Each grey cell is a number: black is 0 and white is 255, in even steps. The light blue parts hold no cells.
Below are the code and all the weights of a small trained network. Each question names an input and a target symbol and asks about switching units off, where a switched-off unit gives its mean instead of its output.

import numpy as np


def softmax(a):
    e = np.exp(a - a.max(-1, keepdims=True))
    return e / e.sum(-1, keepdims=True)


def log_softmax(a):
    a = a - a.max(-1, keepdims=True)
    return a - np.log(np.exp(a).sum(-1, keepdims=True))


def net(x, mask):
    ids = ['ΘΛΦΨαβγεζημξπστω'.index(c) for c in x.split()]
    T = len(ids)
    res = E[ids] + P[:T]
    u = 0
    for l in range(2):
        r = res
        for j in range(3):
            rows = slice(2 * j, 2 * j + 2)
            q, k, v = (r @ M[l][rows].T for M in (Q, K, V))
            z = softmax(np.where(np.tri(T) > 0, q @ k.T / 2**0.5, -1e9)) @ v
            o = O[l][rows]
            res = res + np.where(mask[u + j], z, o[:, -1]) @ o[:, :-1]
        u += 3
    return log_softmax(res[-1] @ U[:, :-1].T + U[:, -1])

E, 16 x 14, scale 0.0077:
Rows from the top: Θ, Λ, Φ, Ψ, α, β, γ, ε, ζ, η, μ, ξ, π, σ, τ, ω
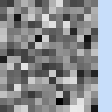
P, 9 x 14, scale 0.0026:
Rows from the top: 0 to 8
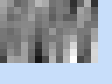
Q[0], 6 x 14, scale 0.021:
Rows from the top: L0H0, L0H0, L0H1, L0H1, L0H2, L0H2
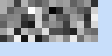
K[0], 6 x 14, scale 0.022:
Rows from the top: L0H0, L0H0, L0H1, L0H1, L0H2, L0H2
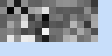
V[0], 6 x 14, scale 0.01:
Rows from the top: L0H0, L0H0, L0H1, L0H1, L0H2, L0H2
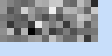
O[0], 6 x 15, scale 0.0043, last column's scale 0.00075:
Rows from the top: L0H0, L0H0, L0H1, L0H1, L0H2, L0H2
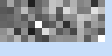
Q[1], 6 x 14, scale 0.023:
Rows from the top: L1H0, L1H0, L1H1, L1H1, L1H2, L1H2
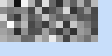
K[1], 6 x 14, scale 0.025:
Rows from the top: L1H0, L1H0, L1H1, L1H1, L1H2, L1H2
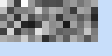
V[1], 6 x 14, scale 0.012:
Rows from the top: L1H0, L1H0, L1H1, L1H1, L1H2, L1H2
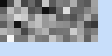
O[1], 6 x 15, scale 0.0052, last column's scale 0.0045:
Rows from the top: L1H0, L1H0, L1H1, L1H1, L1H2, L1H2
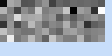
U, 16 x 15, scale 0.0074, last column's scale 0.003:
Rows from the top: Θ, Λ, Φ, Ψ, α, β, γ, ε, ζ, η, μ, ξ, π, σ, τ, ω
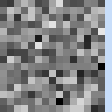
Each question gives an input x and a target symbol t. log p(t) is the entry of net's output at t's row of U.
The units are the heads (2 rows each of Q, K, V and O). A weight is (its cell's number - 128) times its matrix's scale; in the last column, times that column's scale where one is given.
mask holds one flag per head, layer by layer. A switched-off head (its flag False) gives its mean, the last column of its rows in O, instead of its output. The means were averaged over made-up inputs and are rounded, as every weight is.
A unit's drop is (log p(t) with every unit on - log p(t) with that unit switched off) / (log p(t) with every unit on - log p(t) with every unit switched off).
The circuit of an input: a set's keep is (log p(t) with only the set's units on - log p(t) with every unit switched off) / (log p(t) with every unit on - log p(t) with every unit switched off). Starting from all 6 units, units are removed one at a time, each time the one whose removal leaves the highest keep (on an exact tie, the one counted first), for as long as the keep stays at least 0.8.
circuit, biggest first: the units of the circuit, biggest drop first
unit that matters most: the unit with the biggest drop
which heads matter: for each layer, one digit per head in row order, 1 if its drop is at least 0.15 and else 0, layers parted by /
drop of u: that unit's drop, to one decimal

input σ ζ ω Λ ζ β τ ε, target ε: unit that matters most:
L1H1
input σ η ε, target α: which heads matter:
001 / 100
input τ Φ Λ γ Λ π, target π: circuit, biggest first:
[L0H0; L1H1; L0H2]
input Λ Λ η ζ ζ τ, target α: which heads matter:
000 / 100
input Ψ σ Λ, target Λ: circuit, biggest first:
[L0H2; L1H2]
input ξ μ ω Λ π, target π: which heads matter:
100 / 010
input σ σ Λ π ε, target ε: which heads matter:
110 / 010
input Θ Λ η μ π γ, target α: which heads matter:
000 / 100
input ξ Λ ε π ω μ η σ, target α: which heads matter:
100 / 100
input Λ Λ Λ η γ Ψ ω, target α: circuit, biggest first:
[L1H0; L0H2]
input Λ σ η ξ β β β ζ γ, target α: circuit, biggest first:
[L1H0; L0H1]
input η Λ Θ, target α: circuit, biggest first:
[L0H2; L1H0]
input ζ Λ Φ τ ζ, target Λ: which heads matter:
101 / 001
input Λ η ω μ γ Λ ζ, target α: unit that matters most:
L0H2
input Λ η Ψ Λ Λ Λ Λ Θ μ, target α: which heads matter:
001 / 100
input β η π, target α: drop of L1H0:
0.9
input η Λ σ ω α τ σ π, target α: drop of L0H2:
-0.1
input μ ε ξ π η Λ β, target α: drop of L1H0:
1.1
